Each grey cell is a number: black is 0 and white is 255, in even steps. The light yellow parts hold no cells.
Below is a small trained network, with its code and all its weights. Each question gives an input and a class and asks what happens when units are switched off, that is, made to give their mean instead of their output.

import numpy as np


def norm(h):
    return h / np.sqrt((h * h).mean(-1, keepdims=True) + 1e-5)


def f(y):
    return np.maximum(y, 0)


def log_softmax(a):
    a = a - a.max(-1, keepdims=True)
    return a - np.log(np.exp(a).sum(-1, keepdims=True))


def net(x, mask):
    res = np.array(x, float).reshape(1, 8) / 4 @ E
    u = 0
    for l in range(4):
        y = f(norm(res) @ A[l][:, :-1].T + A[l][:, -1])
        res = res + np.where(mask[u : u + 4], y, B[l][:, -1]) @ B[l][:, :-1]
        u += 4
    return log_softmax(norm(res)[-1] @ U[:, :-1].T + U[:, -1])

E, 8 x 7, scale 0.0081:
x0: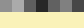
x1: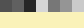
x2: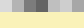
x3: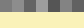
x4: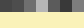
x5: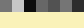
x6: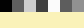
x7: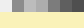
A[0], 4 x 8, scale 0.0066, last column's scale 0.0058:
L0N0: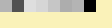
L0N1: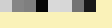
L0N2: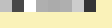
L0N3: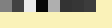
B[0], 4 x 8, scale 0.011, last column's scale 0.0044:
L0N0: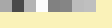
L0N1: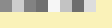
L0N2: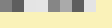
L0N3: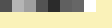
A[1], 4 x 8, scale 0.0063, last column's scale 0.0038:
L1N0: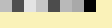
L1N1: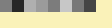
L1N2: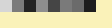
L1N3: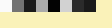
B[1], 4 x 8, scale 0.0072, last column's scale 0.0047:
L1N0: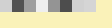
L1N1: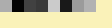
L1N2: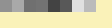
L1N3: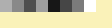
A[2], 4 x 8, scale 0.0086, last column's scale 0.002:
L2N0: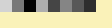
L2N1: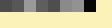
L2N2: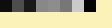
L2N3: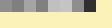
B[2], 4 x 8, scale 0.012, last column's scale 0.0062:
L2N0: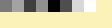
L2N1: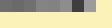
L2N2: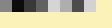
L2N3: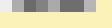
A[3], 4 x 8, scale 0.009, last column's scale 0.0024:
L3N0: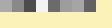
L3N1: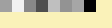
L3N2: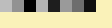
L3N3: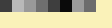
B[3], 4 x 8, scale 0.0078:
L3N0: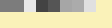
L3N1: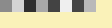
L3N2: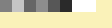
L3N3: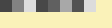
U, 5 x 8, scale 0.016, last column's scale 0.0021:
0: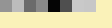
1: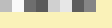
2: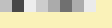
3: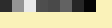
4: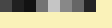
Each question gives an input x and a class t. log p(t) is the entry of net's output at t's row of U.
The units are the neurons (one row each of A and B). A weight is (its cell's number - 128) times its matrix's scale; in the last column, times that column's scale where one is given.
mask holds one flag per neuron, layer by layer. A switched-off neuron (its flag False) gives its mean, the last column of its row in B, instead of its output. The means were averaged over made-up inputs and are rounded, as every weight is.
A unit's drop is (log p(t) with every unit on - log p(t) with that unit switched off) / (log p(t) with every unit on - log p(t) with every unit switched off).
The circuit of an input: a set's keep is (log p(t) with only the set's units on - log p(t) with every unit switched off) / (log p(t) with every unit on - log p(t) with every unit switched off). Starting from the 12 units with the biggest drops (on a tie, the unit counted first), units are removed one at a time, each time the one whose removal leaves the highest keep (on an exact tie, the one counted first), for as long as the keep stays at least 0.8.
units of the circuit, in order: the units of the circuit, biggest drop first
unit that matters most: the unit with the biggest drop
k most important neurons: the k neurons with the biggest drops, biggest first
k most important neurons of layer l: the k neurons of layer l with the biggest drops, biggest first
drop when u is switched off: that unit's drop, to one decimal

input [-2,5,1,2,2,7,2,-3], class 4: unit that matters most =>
L2N2
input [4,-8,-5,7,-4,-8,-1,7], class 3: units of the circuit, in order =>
(L0N3; L3N2)
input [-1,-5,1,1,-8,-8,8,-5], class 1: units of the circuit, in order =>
(L2N3; L3N1)
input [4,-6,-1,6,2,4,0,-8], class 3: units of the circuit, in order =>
(L1N3; L2N0)
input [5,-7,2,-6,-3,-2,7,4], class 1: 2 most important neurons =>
(L0N1; L3N1)
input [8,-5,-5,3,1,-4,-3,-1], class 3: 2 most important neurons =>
(L0N3; L2N0)
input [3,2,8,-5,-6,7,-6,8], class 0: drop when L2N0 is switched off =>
0.2
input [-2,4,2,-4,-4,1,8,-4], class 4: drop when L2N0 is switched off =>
-0.1
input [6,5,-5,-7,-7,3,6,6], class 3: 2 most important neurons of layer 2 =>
(L2N3; L2N2)
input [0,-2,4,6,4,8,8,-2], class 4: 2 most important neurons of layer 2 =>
(L2N2; L2N0)
